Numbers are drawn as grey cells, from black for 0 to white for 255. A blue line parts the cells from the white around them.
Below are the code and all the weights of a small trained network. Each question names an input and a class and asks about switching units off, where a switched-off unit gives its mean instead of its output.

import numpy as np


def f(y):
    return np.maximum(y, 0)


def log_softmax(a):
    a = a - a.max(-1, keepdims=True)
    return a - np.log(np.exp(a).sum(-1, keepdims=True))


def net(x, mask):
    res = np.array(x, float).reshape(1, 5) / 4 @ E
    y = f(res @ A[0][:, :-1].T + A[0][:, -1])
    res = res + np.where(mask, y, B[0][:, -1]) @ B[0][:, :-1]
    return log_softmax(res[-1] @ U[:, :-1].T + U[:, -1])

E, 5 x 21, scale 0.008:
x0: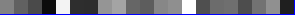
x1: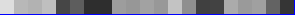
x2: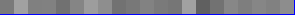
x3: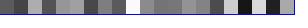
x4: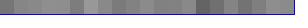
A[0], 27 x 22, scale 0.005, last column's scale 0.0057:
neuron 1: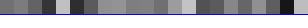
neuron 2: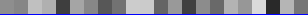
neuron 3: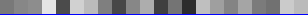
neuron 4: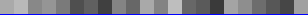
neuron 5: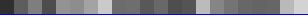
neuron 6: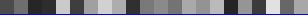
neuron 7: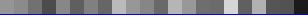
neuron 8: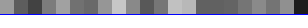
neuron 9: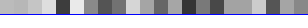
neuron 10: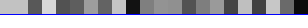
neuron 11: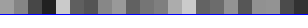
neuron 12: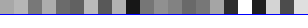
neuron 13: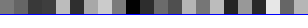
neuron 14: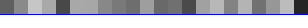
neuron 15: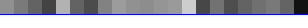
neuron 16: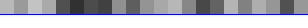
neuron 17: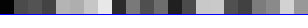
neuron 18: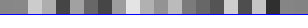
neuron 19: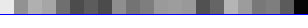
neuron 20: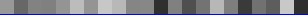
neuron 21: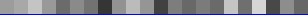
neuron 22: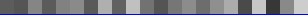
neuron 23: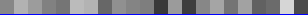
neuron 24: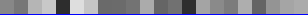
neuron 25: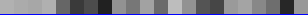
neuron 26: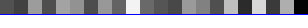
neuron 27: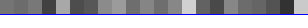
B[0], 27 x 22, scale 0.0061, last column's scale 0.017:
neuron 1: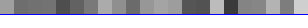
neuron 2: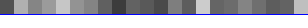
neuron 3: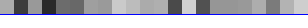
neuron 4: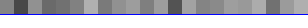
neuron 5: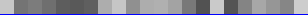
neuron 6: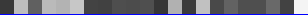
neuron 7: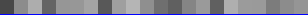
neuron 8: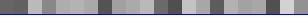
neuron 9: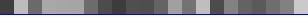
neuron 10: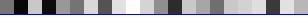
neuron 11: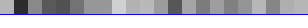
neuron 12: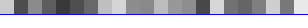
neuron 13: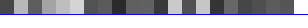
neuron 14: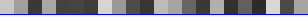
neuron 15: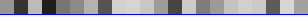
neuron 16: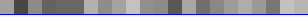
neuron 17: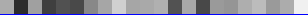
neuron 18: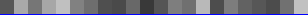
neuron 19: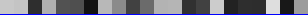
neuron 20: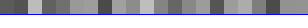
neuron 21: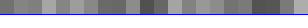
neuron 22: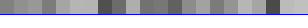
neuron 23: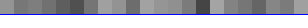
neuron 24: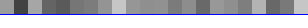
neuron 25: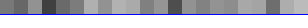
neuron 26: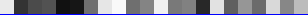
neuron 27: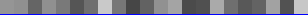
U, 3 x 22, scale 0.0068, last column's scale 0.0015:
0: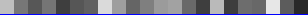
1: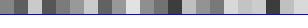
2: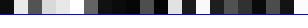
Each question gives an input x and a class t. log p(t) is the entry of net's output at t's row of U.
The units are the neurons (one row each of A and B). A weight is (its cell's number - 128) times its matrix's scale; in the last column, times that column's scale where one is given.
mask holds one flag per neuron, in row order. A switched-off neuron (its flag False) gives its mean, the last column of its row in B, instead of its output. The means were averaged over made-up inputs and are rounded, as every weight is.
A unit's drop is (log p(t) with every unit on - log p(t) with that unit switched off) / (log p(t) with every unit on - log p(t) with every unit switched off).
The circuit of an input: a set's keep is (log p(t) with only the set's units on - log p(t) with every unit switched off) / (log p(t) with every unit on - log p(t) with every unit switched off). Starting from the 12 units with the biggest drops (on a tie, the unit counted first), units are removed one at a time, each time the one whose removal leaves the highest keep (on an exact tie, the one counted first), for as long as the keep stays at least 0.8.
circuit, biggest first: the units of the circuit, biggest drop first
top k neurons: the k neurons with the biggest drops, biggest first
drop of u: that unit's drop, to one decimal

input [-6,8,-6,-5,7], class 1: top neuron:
(neuron 10)
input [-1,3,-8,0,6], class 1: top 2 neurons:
(neuron 13; neuron 6)
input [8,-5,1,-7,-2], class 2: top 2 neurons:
(neuron 13; neuron 6)
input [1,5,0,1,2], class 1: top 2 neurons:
(neuron 13; neuron 6)
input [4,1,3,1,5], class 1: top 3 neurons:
(neuron 12; neuron 14; neuron 19)
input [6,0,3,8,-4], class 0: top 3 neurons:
(neuron 26; neuron 27; neuron 1)
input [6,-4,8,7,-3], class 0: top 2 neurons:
(neuron 26; neuron 27)
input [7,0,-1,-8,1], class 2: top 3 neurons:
(neuron 13; neuron 6; neuron 17)
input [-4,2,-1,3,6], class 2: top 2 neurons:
(neuron 17; neuron 9)
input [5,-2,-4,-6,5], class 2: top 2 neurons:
(neuron 13; neuron 6)
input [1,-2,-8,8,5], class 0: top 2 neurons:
(neuron 26; neuron 10)
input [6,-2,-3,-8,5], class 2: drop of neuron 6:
0.3
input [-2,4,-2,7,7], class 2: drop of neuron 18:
0.2
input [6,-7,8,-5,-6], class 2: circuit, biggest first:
(neuron 13)
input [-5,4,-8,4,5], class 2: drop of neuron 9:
0.2
